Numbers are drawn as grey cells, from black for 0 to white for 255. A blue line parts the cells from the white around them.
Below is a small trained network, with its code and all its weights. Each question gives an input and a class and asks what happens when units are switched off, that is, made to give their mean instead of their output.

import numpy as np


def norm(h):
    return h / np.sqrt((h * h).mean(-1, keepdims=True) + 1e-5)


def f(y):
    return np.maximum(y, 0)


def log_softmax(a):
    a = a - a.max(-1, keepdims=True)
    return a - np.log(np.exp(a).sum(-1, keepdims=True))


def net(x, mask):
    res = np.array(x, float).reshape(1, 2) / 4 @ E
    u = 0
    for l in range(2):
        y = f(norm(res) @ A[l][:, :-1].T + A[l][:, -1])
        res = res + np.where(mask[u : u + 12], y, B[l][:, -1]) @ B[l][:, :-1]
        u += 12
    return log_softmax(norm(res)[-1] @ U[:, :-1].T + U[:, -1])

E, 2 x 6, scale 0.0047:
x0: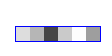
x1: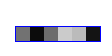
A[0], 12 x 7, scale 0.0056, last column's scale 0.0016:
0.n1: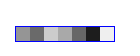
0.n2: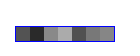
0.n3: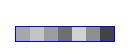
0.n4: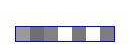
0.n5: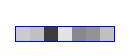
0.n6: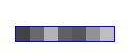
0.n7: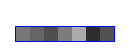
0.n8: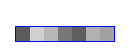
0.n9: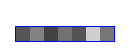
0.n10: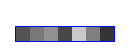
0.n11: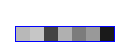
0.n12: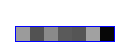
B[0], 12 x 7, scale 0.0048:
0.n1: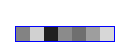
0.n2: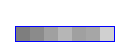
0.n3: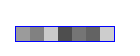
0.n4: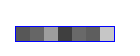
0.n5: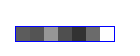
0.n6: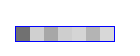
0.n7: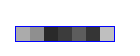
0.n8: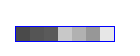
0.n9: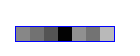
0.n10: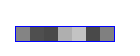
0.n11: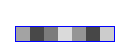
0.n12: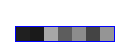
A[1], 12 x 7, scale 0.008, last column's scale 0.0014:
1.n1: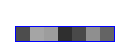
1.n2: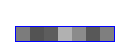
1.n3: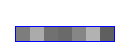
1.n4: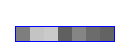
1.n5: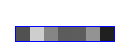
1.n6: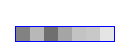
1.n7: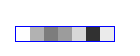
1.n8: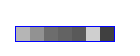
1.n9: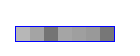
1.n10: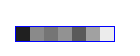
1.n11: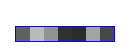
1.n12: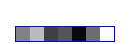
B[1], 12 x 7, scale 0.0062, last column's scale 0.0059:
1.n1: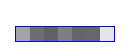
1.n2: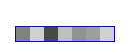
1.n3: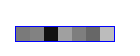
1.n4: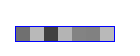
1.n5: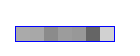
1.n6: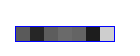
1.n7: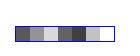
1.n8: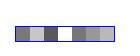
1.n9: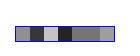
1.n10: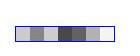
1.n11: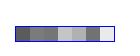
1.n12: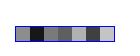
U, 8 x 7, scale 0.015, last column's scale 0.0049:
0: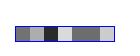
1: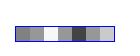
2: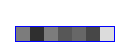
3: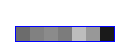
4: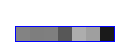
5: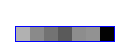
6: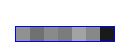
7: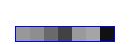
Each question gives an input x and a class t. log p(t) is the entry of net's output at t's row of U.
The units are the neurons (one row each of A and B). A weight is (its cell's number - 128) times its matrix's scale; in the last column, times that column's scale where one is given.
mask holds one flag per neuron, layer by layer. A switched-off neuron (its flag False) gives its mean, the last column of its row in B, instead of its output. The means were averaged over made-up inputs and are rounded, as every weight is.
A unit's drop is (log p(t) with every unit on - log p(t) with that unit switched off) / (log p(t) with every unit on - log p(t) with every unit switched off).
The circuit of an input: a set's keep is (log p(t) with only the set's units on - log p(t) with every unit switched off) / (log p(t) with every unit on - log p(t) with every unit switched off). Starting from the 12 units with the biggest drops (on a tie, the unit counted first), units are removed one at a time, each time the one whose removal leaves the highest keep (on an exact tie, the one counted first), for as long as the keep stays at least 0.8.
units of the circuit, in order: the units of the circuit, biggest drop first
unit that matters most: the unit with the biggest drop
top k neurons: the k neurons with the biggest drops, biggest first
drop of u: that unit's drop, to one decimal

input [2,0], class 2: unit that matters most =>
0.n5
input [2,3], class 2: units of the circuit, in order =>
[0.n6, 1.n8]
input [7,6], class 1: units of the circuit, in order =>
[1.n7, 0.n8]
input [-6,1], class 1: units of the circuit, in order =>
[1.n10, 0.n6]
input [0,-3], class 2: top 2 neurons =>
[0.n8, 1.n6]
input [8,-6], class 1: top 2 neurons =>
[0.n11, 1.n7]
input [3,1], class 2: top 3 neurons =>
[0.n5, 0.n6, 0.n4]
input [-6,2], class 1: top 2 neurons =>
[0.n6, 1.n10]
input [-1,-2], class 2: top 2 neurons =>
[1.n6, 0.n8]
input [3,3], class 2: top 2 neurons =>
[0.n7, 0.n6]
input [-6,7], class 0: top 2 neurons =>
[1.n2, 1.n7]
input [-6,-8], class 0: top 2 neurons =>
[1.n11, 1.n7]
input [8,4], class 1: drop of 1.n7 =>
0.9
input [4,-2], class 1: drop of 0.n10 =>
0.0
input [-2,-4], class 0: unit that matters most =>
0.n11
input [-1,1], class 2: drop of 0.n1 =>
0.1
